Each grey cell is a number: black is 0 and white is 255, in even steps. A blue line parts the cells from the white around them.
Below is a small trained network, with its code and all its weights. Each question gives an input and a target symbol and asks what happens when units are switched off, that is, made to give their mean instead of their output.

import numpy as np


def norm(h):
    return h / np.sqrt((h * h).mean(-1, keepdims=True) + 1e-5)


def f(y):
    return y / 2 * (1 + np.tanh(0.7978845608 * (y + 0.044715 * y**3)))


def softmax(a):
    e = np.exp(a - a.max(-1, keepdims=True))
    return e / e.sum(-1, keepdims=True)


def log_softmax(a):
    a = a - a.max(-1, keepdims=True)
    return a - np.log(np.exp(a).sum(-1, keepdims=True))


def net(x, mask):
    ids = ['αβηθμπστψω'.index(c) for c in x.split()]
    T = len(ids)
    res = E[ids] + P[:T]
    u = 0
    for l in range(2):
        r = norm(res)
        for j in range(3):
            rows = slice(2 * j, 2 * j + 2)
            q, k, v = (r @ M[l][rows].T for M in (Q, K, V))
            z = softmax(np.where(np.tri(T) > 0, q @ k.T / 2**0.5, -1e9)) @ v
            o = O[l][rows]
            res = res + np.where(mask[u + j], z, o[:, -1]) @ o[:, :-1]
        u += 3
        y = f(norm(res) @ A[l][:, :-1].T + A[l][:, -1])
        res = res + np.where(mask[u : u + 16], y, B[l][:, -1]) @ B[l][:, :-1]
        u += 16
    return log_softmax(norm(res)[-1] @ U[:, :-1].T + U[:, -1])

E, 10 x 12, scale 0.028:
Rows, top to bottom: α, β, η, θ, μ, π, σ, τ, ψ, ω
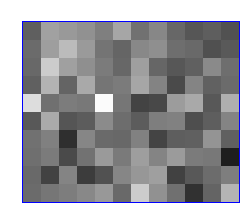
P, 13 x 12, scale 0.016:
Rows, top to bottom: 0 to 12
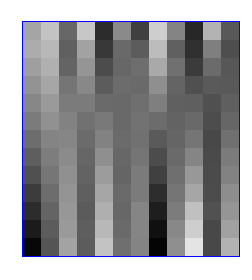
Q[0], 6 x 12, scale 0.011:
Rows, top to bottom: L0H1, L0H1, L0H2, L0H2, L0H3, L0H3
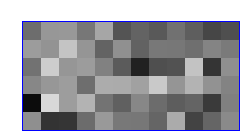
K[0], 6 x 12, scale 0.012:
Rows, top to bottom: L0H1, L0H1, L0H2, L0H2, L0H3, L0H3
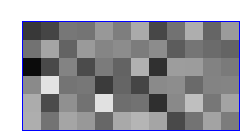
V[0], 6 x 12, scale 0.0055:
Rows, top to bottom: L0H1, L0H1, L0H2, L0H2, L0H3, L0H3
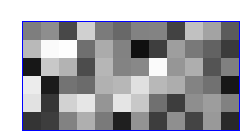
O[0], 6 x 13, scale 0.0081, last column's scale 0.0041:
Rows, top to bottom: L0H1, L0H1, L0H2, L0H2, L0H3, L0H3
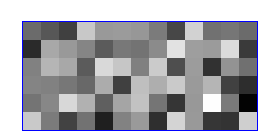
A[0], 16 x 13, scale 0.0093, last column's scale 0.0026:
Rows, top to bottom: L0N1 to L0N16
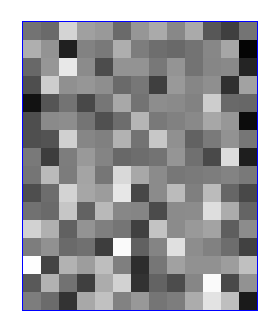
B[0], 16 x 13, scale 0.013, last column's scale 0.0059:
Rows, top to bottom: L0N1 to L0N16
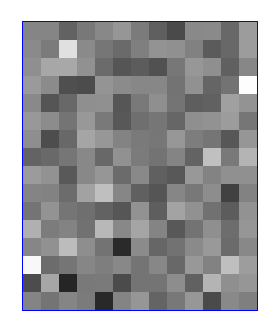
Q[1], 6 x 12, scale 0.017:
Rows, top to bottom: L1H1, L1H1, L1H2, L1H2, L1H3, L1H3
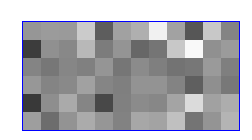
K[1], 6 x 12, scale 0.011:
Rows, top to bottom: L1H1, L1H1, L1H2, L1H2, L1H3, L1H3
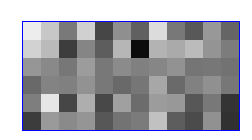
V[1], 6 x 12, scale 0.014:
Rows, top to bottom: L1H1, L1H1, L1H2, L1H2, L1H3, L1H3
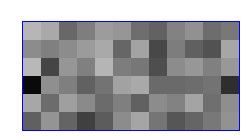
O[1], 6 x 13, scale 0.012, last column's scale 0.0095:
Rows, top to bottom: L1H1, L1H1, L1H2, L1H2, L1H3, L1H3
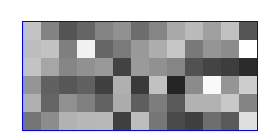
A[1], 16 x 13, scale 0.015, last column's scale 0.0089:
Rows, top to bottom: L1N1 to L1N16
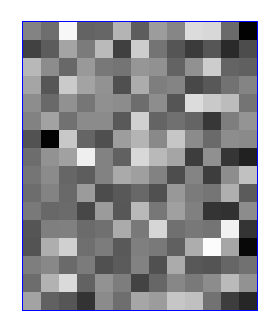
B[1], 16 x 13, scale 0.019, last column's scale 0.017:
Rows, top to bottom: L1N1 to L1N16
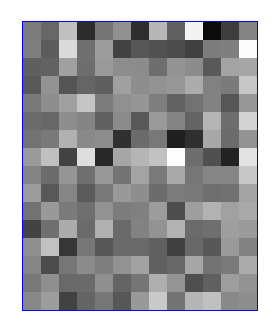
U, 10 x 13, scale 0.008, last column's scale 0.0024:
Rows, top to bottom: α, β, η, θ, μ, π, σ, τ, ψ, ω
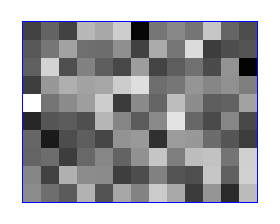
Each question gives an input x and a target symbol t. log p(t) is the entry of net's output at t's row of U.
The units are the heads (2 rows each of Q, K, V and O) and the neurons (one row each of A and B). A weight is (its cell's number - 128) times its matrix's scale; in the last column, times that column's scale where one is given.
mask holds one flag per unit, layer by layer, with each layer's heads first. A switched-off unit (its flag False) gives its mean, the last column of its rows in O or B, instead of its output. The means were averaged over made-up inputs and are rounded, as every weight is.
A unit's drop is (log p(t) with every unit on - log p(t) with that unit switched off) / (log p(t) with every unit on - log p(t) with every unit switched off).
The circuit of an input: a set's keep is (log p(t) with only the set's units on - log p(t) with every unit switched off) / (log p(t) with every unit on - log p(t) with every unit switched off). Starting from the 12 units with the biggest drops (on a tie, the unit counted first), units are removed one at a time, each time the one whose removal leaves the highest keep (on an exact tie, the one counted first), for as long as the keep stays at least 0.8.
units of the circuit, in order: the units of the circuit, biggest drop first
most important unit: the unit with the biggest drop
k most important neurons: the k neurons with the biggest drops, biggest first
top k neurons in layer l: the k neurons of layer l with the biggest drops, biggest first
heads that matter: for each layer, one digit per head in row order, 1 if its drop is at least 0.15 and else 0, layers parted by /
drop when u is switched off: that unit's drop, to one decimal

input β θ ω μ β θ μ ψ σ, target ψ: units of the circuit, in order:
(L1H2 L1N2 L1N11)
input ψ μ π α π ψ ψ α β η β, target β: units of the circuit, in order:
(L1H3 L1N1)
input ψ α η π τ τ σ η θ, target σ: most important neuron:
(L1N8)
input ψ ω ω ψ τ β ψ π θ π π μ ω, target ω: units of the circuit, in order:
(L1N8 L1H1)
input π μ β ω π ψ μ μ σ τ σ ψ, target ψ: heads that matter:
000 / 001
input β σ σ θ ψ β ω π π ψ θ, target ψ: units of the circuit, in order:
(L1H3 L1N2)
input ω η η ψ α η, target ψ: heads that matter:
000 / 101
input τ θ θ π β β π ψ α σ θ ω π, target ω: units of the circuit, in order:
(L1H1 L1H3 L1N8)
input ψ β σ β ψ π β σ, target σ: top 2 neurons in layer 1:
(L1N2 L1N8)
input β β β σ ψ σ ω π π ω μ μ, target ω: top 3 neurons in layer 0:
(L0N14 L0N4 L0N8)
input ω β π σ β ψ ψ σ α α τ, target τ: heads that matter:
000 / 100
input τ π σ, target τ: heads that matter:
010 / 100
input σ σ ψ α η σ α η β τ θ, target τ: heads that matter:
001 / 000
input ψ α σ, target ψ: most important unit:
L1H1
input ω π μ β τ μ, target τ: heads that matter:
110 / 010
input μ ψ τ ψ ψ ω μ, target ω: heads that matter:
001 / 111
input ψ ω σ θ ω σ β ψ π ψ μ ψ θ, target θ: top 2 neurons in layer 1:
(L1N2 L1N8)
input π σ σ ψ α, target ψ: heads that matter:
000 / 100
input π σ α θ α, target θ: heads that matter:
100 / 110
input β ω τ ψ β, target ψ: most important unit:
L1H1
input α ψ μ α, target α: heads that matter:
001 / 001
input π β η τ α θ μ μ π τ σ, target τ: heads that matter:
010 / 011
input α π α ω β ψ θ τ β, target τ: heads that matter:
111 / 100
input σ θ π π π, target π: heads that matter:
000 / 000
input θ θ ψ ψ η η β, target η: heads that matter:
100 / 111
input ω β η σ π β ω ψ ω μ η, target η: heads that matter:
001 / 001
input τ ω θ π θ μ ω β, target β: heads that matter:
001 / 001
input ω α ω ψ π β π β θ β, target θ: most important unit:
L1H2
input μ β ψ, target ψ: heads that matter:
000 / 000
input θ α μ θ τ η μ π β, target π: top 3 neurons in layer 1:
(L1N15 L1N8 L1N2)
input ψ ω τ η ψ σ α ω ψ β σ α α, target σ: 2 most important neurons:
(L1N2 L1N8)
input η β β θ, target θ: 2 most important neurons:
(L1N8 L1N2)
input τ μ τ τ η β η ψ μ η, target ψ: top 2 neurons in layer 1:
(L1N6 L1N8)
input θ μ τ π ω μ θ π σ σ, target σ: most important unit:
L1H3
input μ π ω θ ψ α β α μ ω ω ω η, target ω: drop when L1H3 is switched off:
0.1
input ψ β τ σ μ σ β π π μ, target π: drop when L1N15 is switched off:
0.2
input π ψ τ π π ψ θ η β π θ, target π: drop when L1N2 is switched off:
0.2
